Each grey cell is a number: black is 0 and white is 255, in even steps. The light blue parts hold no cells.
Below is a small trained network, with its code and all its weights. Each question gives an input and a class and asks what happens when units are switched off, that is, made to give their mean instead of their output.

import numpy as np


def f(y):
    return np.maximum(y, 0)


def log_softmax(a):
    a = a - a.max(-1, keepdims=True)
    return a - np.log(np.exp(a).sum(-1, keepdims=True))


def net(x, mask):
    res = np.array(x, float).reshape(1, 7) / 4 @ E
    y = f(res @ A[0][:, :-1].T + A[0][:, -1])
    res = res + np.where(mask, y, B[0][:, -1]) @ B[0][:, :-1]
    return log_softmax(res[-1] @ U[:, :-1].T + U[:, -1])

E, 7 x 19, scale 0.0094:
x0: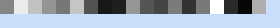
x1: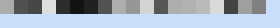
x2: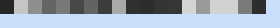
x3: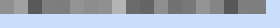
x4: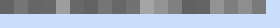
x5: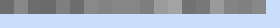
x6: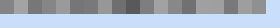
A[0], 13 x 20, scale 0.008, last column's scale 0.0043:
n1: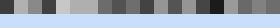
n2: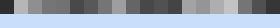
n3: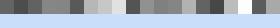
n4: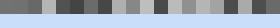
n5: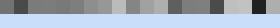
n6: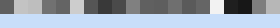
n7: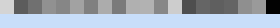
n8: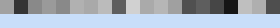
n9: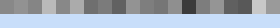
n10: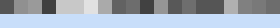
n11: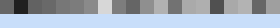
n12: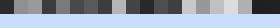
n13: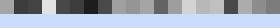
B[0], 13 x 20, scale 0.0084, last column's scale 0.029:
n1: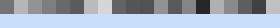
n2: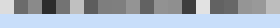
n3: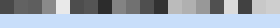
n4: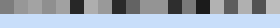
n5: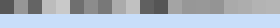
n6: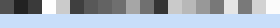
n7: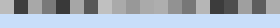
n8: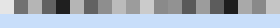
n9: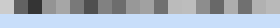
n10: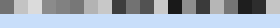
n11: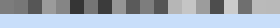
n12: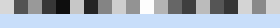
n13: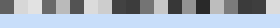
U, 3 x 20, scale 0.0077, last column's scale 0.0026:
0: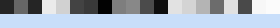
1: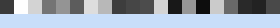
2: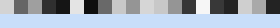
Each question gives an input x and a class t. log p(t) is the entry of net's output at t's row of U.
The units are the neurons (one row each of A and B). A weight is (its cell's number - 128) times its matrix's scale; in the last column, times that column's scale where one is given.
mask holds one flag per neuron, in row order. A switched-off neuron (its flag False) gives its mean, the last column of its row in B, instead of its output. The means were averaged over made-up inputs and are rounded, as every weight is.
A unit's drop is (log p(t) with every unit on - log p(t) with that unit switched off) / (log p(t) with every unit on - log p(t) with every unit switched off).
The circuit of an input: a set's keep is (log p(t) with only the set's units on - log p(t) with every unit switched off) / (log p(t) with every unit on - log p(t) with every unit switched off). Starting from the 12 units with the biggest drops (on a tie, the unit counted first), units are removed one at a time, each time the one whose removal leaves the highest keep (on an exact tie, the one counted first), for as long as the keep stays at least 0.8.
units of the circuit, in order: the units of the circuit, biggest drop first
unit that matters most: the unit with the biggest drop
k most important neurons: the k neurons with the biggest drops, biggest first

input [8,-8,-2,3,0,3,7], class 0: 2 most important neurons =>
(n6; n13)
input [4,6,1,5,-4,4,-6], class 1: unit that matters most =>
n13
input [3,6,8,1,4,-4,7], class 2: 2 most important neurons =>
(n12; n2)
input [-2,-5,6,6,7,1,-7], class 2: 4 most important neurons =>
(n12; n13; n2; n4)
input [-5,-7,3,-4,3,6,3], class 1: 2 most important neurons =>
(n10; n6)
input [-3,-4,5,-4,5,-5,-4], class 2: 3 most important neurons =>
(n12; n13; n6)
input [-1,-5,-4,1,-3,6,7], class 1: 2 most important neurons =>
(n10; n12)
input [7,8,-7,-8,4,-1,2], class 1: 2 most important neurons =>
(n13; n4)
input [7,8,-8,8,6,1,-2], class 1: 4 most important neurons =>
(n13; n12; n4; n3)
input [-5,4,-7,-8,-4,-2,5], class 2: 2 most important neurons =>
(n8; n6)
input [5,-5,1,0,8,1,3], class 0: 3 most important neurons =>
(n6; n13; n4)
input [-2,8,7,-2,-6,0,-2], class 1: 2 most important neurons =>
(n13; n4)
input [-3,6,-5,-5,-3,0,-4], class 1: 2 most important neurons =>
(n13; n12)
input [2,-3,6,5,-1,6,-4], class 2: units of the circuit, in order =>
(n12)
